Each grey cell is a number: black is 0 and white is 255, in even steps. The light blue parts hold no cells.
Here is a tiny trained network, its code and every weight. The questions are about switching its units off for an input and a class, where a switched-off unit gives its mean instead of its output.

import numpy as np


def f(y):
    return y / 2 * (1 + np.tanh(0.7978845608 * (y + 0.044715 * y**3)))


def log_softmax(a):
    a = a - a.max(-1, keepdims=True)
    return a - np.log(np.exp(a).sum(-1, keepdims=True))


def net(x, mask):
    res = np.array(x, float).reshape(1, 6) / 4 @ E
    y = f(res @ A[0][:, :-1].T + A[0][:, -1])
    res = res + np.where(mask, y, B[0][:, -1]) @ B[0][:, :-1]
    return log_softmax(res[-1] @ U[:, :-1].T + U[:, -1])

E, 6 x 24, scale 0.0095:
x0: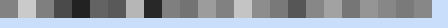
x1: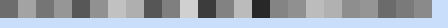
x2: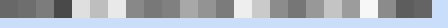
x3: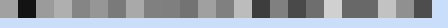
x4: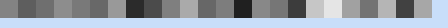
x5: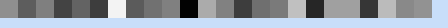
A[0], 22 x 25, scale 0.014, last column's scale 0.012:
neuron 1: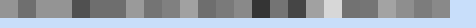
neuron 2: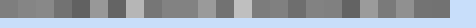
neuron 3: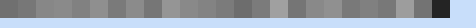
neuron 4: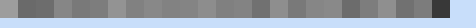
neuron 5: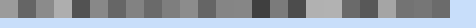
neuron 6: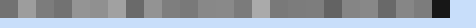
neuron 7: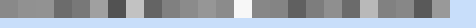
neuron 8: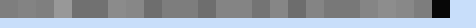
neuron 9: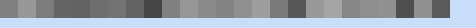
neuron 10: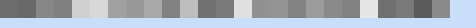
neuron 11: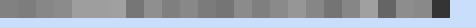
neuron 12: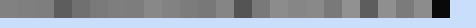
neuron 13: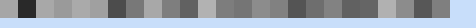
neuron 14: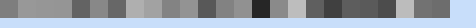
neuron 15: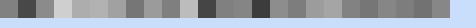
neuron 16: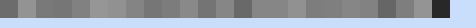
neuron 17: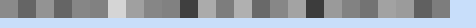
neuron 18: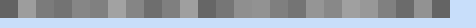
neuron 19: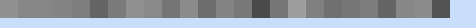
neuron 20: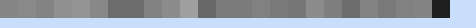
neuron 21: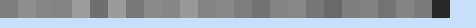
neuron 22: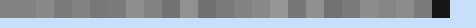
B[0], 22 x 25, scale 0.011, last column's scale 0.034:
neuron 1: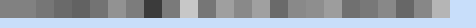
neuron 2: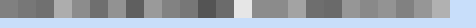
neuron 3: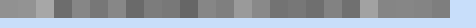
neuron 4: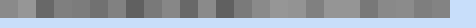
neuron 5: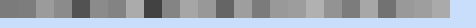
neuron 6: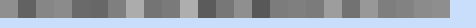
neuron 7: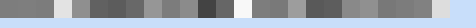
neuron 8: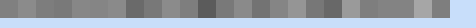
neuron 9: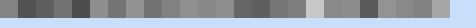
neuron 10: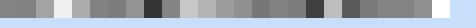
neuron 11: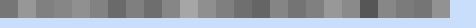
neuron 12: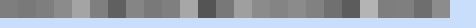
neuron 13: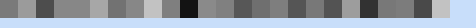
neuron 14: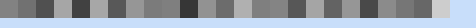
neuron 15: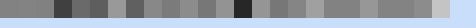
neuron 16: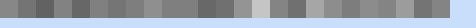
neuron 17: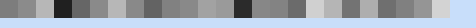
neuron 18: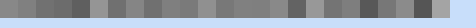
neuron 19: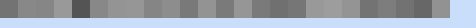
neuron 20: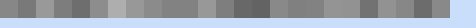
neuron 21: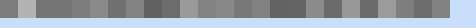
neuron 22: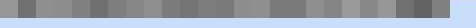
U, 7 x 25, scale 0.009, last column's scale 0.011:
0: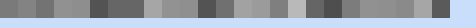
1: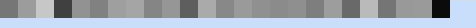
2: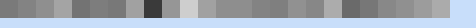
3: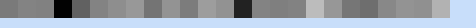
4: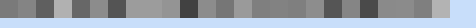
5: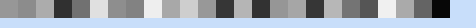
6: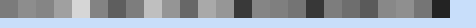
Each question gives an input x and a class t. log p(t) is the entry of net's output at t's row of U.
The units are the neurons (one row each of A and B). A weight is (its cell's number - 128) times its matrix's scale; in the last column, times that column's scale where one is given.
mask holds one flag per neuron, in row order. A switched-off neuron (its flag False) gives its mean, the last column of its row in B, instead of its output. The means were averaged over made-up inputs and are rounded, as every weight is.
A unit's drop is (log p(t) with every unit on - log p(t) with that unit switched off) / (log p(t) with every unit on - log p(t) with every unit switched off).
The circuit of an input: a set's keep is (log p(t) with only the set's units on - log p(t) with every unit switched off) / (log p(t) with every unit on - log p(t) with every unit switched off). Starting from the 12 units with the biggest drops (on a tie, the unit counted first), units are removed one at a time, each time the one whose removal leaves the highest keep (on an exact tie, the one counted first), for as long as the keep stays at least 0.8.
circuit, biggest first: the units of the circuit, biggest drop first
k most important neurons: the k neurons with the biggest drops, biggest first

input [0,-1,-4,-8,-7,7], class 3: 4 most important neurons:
neuron 7; neuron 17; neuron 10; neuron 2
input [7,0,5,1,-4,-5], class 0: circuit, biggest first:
neuron 7
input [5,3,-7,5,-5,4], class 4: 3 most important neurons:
neuron 14; neuron 10; neuron 15
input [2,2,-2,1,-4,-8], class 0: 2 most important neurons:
neuron 7; neuron 2
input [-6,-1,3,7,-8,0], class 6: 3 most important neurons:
neuron 13; neuron 10; neuron 17
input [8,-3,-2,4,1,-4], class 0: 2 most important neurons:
neuron 10; neuron 7
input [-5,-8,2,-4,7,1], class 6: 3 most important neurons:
neuron 17; neuron 14; neuron 7
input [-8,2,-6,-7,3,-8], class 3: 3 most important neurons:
neuron 7; neuron 15; neuron 10
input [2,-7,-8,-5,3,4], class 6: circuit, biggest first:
neuron 17; neuron 14; neuron 5
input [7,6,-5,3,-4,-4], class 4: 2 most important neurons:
neuron 14; neuron 10
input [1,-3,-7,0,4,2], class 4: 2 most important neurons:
neuron 17; neuron 10
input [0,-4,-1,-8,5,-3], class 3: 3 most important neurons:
neuron 10; neuron 7; neuron 14
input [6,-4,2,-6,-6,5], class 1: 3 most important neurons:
neuron 15; neuron 9; neuron 13
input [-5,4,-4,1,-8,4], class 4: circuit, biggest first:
neuron 14
